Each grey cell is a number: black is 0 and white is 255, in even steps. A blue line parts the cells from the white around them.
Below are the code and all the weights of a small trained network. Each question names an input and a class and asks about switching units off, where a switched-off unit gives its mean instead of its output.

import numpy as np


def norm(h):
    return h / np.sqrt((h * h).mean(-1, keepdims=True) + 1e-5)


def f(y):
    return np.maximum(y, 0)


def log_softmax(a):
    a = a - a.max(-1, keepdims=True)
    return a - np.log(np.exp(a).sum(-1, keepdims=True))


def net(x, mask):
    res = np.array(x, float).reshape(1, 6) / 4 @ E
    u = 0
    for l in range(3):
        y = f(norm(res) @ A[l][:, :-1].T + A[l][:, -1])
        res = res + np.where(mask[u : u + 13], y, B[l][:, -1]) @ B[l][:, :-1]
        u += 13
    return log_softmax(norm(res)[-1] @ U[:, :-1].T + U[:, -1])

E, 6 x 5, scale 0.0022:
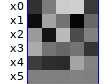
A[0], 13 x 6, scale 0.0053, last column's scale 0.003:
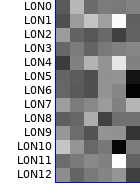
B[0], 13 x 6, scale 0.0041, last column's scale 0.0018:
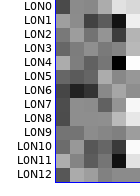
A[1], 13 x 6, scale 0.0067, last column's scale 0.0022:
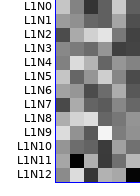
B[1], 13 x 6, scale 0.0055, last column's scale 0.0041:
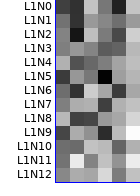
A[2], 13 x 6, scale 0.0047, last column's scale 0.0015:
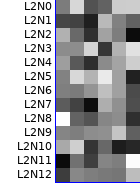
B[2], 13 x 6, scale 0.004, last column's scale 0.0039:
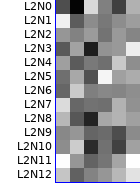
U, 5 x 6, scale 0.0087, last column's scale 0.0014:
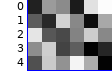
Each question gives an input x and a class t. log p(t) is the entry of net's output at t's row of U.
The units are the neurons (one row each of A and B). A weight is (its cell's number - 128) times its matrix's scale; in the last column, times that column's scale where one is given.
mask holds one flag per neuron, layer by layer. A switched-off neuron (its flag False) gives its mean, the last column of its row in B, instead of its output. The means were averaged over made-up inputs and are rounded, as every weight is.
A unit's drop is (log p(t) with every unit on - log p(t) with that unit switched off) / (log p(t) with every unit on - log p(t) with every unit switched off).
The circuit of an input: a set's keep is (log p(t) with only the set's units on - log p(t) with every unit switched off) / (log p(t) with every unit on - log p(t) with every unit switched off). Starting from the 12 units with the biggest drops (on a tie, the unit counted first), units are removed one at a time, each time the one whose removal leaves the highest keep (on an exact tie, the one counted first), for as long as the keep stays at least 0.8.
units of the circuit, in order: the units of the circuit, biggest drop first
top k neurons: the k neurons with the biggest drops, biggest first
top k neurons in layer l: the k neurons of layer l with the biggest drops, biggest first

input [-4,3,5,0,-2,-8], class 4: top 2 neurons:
(L1N11 L1N2)
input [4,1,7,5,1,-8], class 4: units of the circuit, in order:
(L1N11)
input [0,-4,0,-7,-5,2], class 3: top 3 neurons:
(L0N1 L0N4 L0N11)
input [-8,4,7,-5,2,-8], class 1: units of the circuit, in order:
(L1N0 L1N10)
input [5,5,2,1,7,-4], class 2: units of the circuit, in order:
(L2N11 L1N0 L2N1)
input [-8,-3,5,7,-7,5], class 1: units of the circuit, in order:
(L1N0 L2N11)
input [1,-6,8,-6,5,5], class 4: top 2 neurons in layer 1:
(L1N11 L1N7)
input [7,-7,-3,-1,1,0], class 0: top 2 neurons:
(L1N9 L1N5)
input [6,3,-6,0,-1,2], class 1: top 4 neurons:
(L1N2 L1N11 L1N9 L0N8)
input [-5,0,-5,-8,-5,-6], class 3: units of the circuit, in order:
(L0N1 L0N11)
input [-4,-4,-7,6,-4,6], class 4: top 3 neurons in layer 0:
(L0N4 L0N1 L0N11)
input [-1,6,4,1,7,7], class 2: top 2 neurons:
(L1N9 L2N11)
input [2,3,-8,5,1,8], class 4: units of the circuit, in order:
(L0N0 L1N12)
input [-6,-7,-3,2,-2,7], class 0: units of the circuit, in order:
(L1N9)
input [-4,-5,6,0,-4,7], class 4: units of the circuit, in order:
(L1N11 L2N5)
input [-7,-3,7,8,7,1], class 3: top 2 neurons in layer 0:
(L0N2 L0N0)
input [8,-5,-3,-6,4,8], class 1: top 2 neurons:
(L1N2 L1N7)
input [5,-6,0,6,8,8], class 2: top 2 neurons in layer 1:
(L1N0 L1N7)
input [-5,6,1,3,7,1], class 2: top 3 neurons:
(L1N9 L2N11 L1N5)
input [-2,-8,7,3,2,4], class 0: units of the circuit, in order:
(L1N5 L1N9)
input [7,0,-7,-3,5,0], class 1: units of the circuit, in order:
(L1N2)
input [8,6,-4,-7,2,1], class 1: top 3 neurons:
(L1N2 L1N9 L0N4)
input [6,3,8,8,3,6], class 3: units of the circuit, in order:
(L1N11 L1N2 L1N0)
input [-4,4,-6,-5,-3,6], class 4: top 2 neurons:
(L0N0 L1N12)
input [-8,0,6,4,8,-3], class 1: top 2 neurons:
(L1N0 L1N10)
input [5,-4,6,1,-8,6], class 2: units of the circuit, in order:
(L1N8 L1N0)
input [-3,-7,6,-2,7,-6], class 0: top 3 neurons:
(L1N5 L1N9 L1N8)
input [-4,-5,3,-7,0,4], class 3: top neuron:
(L0N11)
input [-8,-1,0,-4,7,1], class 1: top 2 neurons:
(L1N0 L1N6)
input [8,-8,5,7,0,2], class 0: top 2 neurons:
(L1N5 L1N9)
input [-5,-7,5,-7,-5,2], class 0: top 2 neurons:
(L1N5 L1N9)
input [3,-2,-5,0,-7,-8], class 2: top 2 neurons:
(L1N8 L1N4)
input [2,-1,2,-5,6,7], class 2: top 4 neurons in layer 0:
(L0N6 L0N5 L0N10 L0N2)
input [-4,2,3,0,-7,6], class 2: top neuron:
(L1N8)
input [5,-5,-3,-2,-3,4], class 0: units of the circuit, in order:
(L1N9 L1N5)
